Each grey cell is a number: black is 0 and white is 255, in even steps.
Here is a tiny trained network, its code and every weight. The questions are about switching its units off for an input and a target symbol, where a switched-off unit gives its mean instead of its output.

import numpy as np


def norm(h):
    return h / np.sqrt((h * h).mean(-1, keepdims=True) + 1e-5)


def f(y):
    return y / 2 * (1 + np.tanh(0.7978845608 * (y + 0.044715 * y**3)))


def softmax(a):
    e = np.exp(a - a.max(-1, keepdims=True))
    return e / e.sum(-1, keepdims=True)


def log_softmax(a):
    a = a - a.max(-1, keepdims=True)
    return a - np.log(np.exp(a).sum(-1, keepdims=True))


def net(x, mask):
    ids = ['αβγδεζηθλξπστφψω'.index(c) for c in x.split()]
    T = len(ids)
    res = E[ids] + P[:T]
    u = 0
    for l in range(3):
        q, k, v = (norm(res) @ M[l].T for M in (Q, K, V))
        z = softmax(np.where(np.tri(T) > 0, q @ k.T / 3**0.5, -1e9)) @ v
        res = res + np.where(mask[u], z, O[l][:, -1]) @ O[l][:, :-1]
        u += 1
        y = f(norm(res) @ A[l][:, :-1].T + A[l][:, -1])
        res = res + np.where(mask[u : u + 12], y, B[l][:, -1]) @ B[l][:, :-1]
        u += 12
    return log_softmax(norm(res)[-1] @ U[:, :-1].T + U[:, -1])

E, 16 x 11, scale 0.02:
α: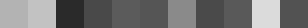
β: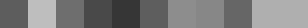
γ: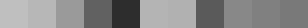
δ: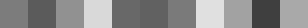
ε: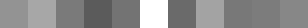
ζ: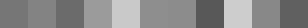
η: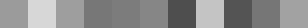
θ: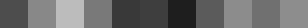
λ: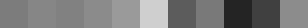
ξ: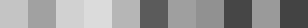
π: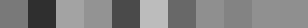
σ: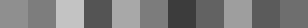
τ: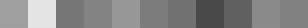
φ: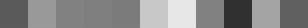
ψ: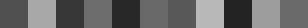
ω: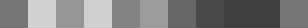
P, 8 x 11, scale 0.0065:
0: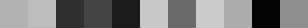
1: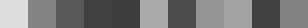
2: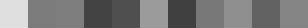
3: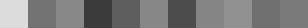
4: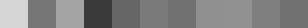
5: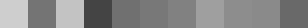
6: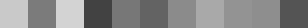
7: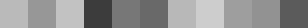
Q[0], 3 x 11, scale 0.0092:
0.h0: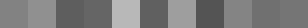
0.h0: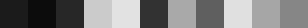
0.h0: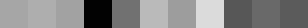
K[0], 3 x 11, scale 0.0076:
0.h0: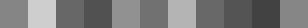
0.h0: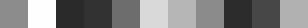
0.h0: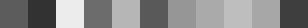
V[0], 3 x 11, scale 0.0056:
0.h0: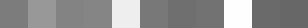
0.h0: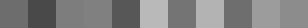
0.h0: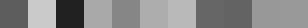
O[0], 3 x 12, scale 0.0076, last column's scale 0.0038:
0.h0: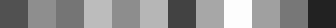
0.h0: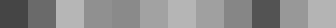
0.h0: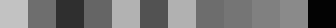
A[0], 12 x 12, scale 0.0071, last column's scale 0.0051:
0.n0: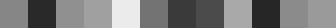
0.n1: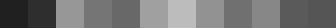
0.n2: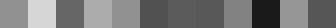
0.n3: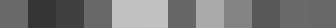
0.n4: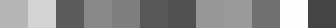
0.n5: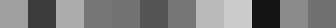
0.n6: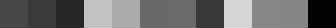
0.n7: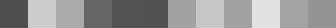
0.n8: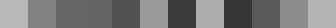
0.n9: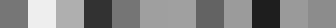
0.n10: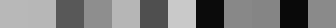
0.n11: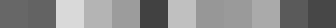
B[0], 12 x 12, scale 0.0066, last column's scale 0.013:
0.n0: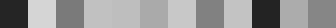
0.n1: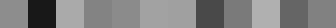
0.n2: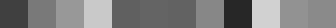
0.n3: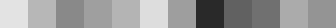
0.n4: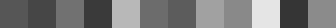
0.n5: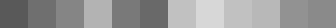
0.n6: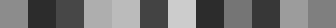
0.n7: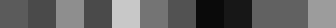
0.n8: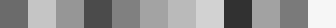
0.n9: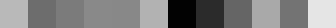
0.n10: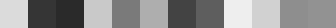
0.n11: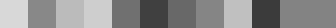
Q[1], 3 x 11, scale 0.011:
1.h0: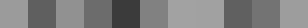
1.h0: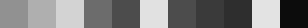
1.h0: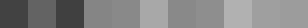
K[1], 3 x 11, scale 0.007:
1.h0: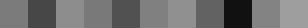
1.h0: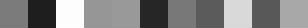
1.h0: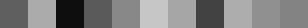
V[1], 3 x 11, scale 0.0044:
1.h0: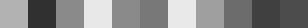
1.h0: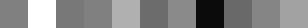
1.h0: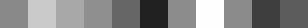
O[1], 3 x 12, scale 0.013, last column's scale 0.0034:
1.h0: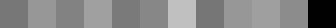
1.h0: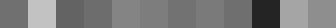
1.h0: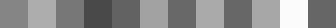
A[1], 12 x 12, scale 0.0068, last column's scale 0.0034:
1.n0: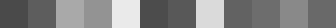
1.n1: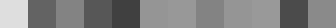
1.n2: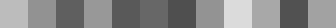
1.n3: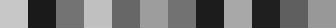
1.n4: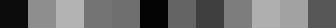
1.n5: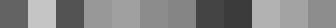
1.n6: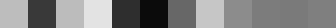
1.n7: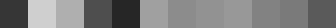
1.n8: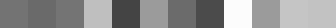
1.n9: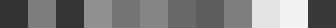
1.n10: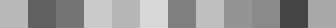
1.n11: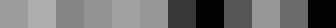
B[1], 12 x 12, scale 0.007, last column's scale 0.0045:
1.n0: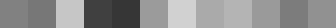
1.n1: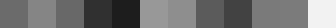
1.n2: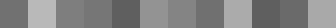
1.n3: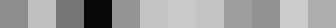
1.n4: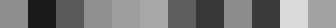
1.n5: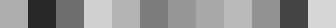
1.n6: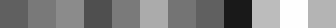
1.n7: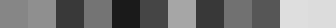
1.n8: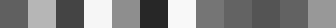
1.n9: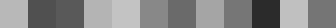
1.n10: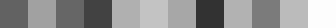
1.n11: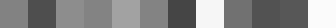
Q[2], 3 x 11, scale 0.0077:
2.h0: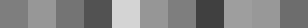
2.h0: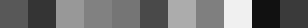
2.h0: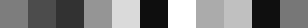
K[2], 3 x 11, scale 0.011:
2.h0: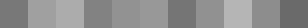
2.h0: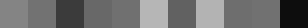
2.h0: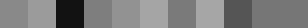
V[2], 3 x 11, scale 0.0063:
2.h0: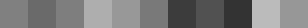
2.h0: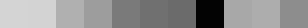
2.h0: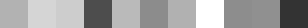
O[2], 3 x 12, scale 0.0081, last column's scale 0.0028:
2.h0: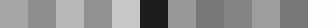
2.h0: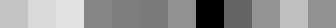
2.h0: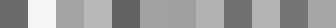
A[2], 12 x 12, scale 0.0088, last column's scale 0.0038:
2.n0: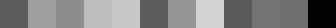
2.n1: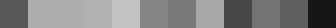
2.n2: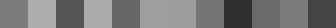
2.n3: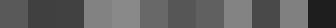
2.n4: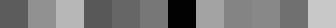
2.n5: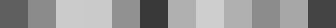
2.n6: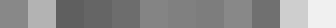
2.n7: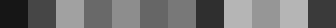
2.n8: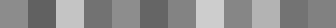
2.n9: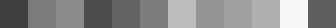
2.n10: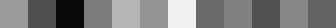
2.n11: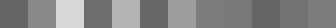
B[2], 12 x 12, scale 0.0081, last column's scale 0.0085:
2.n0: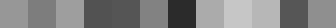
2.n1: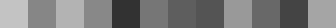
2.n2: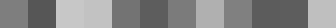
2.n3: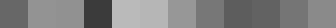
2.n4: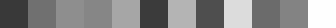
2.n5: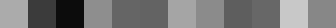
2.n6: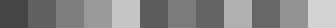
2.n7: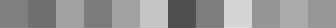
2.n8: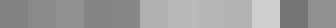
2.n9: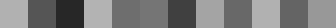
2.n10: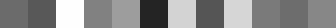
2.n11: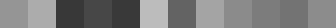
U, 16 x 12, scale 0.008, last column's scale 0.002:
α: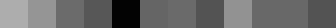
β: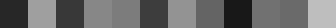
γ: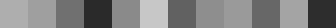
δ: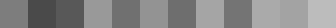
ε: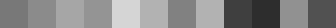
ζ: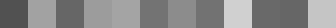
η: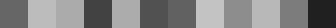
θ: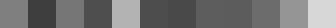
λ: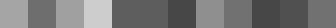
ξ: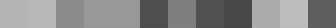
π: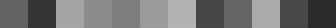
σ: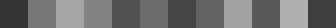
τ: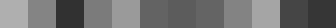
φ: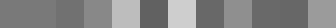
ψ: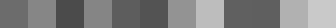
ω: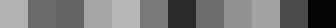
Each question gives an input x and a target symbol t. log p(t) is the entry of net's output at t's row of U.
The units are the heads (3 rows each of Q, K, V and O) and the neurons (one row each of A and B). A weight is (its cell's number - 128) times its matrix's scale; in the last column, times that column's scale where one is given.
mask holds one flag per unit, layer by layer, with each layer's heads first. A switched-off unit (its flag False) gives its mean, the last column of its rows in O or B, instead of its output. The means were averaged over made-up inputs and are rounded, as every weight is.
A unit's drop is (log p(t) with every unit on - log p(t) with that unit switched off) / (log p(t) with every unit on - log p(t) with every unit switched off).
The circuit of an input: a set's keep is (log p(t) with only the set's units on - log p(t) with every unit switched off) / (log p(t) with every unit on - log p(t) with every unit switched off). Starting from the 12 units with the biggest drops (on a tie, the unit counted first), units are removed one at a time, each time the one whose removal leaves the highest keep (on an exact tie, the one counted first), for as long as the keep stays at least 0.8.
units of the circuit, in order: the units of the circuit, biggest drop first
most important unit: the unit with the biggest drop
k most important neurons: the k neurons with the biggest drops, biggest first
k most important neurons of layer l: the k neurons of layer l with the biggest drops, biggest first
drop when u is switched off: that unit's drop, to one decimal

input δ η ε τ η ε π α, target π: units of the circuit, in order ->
[1.h0 0.h0]
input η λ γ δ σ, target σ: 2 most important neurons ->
[0.n10 1.n5]
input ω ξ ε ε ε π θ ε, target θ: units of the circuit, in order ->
[2.h0 1.n4]
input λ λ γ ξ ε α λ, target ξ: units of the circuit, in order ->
[2.h0 1.h0]
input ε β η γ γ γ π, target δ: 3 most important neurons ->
[2.n9 0.n9 0.n5]
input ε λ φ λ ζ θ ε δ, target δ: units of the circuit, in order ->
[1.n6 2.n9]
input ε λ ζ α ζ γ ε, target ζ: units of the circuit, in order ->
[0.h0 1.h0]
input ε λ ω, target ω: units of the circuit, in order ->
[0.h0 0.n10]
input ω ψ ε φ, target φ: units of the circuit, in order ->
[0.h0 2.n10]
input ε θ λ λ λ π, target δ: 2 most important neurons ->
[2.n9 0.n9]
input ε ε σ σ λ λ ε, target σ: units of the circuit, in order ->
[0.h0 2.n4 1.n7]
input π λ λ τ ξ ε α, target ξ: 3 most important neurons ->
[0.n11 0.n9 1.n9]
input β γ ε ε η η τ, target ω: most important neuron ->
[0.n2]
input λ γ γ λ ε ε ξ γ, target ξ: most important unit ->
2.h0
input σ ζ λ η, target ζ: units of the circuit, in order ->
[0.h0 2.n4]
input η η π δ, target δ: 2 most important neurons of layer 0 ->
[0.n5 0.n4]
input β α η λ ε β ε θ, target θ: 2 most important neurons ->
[1.n4 0.n7]
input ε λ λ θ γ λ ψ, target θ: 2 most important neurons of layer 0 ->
[0.n7 0.n5]
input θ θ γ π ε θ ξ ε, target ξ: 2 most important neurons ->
[0.n11 0.n9]
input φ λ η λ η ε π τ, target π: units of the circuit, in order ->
[1.h0]
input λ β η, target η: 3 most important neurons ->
[0.n4 2.n4 2.n8]
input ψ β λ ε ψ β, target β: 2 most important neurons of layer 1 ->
[1.n10 1.n6]
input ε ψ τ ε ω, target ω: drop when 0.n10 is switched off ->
0.4
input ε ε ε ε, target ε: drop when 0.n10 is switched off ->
0.2
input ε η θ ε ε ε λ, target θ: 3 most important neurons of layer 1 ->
[1.n4 1.n7 1.n3]
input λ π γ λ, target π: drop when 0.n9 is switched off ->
0.1
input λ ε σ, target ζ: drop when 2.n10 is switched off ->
0.0
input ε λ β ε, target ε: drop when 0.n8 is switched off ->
0.1
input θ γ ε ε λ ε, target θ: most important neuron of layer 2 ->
[2.n4]
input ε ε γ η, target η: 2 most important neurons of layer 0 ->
[0.n4 0.n3]
